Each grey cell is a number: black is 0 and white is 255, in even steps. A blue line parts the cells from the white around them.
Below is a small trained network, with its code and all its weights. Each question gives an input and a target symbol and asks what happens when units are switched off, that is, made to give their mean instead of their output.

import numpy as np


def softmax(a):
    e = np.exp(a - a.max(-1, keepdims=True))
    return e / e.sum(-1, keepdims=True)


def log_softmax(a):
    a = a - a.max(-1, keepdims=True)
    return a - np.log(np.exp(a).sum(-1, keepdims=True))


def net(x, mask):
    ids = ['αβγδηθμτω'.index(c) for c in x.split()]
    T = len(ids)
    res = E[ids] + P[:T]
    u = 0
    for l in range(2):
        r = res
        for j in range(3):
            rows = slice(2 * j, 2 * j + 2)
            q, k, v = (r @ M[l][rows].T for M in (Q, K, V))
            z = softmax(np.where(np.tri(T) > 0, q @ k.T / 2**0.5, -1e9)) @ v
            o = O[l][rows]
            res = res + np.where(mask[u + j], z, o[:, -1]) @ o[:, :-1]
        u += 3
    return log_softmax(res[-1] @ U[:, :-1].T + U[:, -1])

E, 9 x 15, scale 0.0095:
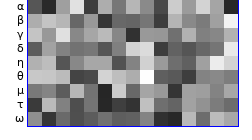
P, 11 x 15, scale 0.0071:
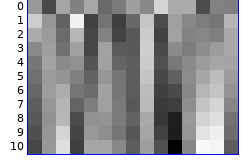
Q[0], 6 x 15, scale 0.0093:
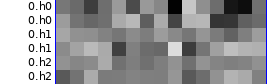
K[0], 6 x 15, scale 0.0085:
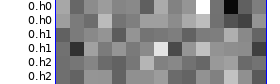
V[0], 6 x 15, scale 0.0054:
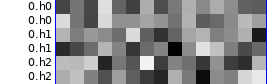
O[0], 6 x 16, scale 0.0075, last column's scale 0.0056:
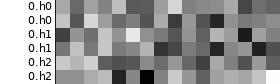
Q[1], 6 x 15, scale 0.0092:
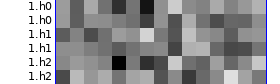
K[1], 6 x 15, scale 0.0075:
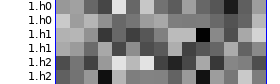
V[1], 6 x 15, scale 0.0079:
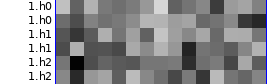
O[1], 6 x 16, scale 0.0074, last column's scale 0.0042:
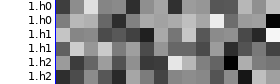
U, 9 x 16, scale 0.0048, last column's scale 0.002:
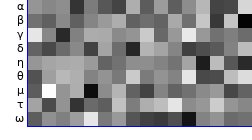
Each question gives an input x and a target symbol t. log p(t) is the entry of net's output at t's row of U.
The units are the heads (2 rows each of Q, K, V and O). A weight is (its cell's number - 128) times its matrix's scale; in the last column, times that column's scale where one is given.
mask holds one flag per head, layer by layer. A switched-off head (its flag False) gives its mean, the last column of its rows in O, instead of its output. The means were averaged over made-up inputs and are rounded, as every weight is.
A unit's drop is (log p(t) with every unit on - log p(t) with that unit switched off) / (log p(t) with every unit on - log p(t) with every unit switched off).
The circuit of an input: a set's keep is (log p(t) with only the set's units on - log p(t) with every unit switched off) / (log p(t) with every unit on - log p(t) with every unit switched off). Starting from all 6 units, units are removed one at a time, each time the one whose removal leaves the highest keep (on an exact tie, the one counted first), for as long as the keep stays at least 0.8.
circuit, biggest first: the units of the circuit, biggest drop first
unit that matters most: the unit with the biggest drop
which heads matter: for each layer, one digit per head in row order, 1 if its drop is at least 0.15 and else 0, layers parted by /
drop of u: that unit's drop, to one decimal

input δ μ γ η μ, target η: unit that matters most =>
0.h1
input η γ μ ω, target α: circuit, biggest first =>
(0.h2, 1.h1, 1.h2)
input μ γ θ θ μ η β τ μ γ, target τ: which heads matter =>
111 / 010
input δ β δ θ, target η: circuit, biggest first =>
(0.h1, 1.h2, 1.h1)
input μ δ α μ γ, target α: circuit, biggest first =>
(0.h0, 1.h1)
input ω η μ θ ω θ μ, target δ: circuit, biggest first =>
(1.h2, 0.h2)
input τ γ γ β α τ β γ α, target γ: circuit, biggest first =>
(1.h0, 0.h0)
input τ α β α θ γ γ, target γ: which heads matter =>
111 / 101
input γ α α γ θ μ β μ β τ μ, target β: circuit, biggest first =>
(0.h2, 1.h2, 0.h1, 1.h1)
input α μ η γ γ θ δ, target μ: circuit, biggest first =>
(0.h1, 0.h0)
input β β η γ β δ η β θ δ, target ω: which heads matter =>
000 / 110
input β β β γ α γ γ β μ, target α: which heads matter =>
101 / 010
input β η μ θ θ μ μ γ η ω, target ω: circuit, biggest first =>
(1.h0, 0.h1, 1.h1)
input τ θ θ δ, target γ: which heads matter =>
100 / 101
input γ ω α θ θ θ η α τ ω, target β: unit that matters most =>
0.h2
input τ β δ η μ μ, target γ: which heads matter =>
101 / 101
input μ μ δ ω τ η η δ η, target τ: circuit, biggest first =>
(1.h1, 0.h2, 0.h0, 0.h1)
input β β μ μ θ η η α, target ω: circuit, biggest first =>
(0.h2, 0.h0, 1.h0)
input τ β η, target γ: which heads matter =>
100 / 101
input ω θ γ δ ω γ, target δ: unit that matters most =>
1.h2
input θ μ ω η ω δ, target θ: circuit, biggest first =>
(1.h1, 0.h1, 0.h2)
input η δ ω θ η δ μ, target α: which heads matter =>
001 / 010
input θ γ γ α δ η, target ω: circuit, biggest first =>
(0.h1, 0.h2, 0.h0, 1.h0)
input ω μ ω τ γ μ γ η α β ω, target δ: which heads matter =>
100 / 001
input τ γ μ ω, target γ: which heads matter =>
101 / 101
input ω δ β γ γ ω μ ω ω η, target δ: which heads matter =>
000 / 001
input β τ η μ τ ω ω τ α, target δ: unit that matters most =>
1.h2
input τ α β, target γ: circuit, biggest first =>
(0.h0, 1.h0)
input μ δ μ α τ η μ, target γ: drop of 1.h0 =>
0.8
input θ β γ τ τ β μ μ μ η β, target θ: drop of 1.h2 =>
0.0
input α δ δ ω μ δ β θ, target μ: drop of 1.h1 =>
0.1
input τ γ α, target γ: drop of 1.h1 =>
0.0
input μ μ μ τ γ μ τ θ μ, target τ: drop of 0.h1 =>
0.2
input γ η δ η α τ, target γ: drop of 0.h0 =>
0.6
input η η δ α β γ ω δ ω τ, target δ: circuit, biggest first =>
(1.h2)
